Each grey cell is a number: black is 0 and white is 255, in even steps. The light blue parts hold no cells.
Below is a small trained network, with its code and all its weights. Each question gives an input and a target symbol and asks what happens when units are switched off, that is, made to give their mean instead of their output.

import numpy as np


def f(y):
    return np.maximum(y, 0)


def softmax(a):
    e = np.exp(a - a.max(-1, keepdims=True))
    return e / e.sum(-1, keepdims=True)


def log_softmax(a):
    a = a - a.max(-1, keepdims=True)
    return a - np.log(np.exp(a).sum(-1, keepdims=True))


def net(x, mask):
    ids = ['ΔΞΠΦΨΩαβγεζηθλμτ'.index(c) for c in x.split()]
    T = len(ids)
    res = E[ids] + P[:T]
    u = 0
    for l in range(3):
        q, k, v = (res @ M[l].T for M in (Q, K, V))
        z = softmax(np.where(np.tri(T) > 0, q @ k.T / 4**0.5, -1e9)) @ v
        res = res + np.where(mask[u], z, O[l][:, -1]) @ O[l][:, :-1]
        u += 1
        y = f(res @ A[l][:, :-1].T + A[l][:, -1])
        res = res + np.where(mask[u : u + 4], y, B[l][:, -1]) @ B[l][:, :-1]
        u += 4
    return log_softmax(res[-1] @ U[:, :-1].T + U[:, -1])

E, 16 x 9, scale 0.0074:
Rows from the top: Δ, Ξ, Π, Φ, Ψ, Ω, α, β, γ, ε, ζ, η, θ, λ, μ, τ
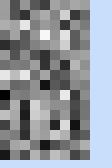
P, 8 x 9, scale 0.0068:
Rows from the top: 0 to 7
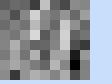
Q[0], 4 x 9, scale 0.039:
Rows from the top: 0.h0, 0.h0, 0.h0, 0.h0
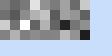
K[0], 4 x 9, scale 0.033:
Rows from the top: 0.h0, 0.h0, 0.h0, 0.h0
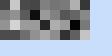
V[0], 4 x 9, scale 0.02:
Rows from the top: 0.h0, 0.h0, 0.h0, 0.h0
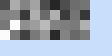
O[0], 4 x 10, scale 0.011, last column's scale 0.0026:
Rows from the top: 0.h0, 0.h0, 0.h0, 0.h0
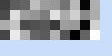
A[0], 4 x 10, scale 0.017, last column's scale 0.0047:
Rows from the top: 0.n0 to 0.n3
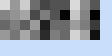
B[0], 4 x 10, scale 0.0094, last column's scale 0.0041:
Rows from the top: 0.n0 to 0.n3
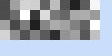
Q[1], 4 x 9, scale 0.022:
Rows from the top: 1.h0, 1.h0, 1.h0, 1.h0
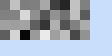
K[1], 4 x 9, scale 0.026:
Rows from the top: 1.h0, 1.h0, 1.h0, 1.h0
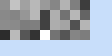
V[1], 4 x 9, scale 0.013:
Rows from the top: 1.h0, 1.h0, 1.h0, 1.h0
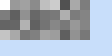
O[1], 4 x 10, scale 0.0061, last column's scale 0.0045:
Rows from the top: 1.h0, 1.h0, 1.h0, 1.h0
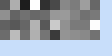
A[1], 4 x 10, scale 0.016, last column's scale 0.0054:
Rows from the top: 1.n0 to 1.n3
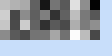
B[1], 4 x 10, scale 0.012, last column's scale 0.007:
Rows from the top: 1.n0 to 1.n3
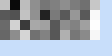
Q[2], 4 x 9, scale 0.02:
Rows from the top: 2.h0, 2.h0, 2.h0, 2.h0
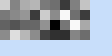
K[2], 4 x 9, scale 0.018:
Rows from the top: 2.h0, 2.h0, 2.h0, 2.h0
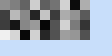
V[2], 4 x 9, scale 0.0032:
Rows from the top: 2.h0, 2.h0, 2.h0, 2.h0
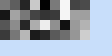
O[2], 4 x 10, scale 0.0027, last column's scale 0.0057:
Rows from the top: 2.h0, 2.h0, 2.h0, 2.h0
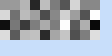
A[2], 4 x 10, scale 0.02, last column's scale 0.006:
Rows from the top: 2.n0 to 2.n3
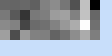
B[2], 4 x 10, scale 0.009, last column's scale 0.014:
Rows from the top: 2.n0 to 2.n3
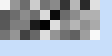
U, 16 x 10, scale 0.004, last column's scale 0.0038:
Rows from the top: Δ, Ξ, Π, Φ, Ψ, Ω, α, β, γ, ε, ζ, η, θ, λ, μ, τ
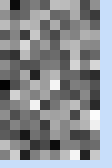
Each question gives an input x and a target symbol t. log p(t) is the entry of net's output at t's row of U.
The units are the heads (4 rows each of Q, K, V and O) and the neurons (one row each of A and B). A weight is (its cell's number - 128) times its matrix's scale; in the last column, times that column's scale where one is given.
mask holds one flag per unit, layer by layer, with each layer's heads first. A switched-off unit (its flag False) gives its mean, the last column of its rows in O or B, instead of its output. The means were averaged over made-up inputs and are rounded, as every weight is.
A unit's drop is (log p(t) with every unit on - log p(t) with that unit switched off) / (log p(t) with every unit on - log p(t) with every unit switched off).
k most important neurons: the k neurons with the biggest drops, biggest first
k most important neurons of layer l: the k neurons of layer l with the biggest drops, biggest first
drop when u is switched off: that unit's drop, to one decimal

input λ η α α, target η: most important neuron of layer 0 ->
(0.n3)
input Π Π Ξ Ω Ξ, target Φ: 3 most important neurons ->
(0.n1 2.n1 1.n1)
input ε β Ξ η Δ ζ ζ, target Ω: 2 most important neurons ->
(1.n1 0.n0)
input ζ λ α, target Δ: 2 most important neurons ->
(1.n0 0.n2)
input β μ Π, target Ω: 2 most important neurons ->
(1.n1 0.n0)
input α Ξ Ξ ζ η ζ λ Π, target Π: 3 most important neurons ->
(0.n0 1.n0 0.n3)
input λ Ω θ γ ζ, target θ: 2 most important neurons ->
(2.n2 1.n1)
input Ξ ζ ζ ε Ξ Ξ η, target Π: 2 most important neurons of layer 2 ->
(2.n0 2.n3)
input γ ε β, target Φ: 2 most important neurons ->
(0.n0 1.n2)
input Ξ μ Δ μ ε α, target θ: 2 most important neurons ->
(1.n2 2.n2)
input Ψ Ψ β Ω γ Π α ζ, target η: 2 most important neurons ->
(2.n3 1.n3)
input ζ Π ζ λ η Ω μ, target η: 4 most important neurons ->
(1.n0 2.n3 0.n3 2.n0)
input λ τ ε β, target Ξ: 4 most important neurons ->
(0.n3 1.n0 2.n3 2.n2)
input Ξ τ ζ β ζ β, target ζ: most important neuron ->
(0.n0)
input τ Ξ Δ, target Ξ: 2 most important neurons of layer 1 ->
(1.n0 1.n2)
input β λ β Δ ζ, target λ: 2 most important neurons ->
(0.n1 1.n1)
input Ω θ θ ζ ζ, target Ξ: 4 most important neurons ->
(2.n0 2.n1 1.n1 1.n3)
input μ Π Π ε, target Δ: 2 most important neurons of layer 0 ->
(0.n1 0.n2)
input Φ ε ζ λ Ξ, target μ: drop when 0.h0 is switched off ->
1.0
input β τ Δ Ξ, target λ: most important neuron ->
(0.n1)
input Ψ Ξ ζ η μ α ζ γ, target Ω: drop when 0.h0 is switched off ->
1.5
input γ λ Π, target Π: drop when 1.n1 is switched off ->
-0.1
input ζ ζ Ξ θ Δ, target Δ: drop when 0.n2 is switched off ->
0.1
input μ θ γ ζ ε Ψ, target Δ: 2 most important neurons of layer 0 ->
(0.n1 0.n2)
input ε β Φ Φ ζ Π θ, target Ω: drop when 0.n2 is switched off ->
0.0
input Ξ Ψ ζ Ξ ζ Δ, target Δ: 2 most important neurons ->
(1.n0 0.n2)
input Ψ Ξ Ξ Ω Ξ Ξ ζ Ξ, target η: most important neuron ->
(2.n3)
